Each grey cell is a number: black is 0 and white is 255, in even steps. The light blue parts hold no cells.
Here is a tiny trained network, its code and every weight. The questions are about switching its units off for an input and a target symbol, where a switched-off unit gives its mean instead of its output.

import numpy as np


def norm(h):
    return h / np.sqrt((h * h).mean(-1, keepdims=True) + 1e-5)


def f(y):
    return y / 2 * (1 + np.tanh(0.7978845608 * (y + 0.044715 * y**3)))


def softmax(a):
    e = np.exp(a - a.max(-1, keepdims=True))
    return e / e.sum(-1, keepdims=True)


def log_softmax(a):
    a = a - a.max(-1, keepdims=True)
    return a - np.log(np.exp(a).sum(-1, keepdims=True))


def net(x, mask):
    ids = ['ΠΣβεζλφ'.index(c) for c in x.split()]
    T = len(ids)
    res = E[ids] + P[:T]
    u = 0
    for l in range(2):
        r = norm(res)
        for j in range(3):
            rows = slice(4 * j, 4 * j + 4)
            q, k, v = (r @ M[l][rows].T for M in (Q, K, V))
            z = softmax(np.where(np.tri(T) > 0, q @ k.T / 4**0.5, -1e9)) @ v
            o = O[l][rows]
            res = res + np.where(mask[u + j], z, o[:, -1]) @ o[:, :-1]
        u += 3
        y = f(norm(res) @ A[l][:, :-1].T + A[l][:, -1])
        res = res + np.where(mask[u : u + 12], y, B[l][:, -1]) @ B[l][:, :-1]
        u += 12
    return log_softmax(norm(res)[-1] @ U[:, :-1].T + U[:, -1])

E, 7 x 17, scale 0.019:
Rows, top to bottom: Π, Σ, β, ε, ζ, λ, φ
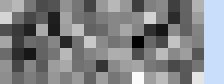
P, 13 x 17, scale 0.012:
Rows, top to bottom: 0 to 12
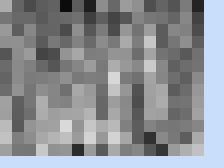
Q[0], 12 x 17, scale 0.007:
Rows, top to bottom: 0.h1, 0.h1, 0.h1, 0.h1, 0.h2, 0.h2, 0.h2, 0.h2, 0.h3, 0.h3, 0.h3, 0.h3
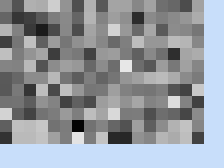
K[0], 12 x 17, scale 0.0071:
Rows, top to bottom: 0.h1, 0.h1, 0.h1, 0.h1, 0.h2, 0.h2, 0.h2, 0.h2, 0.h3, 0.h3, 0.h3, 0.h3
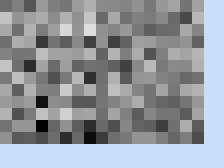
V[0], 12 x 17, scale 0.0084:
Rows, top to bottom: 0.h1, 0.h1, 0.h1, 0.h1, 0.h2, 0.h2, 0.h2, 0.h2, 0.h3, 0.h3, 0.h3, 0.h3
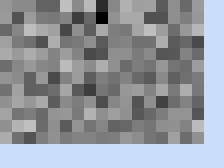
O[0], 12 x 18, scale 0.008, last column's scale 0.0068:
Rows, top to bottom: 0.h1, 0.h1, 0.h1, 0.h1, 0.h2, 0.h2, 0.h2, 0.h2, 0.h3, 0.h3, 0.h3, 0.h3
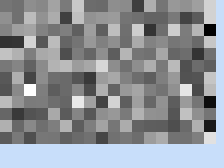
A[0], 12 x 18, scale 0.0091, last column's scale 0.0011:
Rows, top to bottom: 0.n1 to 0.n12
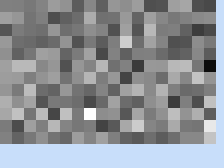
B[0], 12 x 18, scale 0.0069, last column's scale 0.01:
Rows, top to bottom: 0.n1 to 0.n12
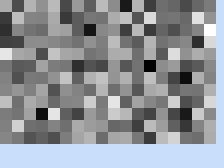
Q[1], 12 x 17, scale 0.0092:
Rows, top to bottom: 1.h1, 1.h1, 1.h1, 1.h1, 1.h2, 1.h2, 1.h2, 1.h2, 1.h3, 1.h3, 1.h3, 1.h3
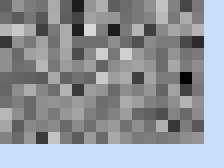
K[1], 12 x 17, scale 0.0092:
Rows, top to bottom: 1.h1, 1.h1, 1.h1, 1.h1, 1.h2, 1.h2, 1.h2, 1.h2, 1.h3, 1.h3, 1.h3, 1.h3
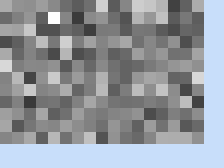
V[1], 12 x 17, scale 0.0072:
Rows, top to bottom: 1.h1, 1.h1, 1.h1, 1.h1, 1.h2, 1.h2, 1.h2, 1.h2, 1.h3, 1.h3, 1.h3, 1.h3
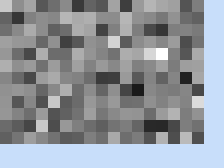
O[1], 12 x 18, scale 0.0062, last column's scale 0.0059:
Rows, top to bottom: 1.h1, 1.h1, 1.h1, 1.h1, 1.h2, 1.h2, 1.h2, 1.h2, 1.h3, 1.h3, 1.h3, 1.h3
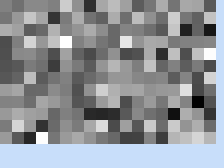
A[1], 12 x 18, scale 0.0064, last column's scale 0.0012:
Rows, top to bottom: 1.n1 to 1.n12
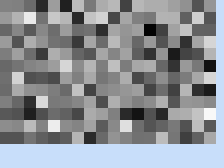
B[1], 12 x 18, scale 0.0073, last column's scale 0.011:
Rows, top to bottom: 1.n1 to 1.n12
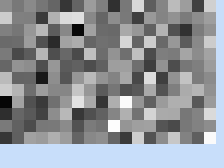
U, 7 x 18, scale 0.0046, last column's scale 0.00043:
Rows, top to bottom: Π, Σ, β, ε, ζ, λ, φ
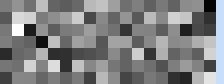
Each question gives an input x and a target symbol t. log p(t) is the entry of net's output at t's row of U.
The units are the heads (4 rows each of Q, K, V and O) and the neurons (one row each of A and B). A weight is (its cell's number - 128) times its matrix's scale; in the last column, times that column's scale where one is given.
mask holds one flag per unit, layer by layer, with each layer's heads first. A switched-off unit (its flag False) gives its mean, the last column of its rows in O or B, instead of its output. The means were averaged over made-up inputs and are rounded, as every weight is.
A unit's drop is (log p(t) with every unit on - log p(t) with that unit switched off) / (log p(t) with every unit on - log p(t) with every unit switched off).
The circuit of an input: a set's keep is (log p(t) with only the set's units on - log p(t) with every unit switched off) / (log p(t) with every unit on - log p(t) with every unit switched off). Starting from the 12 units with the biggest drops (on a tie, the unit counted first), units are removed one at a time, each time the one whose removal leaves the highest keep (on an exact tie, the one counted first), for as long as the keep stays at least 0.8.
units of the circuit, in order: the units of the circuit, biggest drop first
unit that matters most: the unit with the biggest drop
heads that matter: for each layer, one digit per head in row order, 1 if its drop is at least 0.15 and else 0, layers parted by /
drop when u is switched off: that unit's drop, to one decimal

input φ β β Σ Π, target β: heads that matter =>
001 / 100
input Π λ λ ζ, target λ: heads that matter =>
100 / 000
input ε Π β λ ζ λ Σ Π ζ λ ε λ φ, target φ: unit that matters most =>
1.h2
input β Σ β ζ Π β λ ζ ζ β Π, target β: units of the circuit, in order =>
[1.h1 0.h2 0.n3]
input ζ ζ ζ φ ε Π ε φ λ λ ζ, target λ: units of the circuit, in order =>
[0.h1 1.n10]
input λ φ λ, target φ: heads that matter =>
001 / 000
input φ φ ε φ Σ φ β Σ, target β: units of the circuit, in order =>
[1.h1 0.h1]
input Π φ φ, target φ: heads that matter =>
000 / 101
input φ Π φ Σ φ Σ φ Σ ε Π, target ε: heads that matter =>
011 / 000
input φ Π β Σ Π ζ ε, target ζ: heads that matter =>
001 / 000
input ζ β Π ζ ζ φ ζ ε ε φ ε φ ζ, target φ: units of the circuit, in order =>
[1.h2 1.n1]
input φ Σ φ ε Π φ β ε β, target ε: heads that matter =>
011 / 001
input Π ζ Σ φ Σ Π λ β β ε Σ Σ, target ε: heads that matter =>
011 / 000
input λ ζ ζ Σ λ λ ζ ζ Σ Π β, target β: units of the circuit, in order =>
[1.h1]
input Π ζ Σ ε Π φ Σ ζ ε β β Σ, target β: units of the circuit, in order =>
[1.h1 0.h2]
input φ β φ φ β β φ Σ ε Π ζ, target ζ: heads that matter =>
001 / 100
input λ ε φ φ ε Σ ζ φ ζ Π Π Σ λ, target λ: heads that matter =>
001 / 000
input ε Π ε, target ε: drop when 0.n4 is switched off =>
0.0
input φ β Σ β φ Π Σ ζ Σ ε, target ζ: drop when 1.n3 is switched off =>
0.2
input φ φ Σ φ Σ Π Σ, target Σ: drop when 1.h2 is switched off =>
-0.1
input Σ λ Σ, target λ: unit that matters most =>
0.h1
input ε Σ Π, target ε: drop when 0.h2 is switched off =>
0.6
